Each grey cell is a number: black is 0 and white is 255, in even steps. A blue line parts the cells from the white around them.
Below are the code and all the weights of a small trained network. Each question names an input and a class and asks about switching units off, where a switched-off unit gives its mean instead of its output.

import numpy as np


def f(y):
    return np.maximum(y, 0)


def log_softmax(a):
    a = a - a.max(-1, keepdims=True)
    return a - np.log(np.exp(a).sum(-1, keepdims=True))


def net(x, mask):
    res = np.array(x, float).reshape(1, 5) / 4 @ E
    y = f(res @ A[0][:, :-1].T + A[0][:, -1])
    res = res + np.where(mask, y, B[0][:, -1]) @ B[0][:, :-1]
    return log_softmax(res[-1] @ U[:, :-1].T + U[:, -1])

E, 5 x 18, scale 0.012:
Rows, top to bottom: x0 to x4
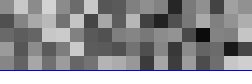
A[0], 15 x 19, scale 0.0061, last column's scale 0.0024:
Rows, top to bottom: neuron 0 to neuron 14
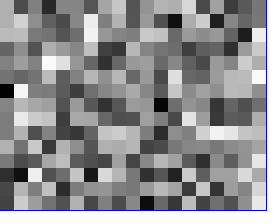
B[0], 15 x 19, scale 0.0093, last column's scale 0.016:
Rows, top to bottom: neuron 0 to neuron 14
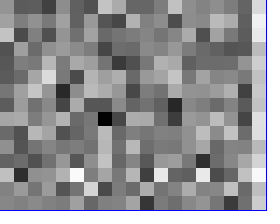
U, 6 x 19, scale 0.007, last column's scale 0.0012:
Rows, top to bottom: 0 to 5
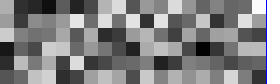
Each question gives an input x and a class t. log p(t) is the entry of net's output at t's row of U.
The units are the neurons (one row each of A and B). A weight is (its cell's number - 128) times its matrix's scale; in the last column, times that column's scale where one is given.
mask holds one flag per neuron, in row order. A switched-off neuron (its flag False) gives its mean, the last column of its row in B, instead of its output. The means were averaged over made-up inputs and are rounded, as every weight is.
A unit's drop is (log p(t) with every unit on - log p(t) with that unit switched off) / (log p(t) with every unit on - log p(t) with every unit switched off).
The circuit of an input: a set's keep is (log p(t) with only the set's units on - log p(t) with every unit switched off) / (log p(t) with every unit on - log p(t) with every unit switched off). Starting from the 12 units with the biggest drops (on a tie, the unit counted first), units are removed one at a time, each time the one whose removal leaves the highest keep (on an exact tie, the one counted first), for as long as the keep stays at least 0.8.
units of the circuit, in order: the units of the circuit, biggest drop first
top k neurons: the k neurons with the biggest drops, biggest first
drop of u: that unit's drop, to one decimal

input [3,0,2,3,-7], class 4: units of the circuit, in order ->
(neuron 7)
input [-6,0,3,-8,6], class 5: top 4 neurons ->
(neuron 5; neuron 6; neuron 9; neuron 14)
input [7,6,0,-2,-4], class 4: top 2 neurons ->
(neuron 7; neuron 2)
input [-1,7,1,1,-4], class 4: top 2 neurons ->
(neuron 7; neuron 11)
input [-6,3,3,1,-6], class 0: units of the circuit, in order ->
(neuron 12; neuron 8)
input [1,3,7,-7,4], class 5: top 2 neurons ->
(neuron 6; neuron 9)
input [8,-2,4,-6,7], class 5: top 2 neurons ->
(neuron 6; neuron 9)
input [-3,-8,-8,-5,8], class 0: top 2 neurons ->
(neuron 0; neuron 2)
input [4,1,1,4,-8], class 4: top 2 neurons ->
(neuron 7; neuron 3)
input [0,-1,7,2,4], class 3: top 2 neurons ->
(neuron 4; neuron 11)
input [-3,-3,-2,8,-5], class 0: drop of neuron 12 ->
0.0
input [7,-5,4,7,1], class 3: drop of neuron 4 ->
0.2
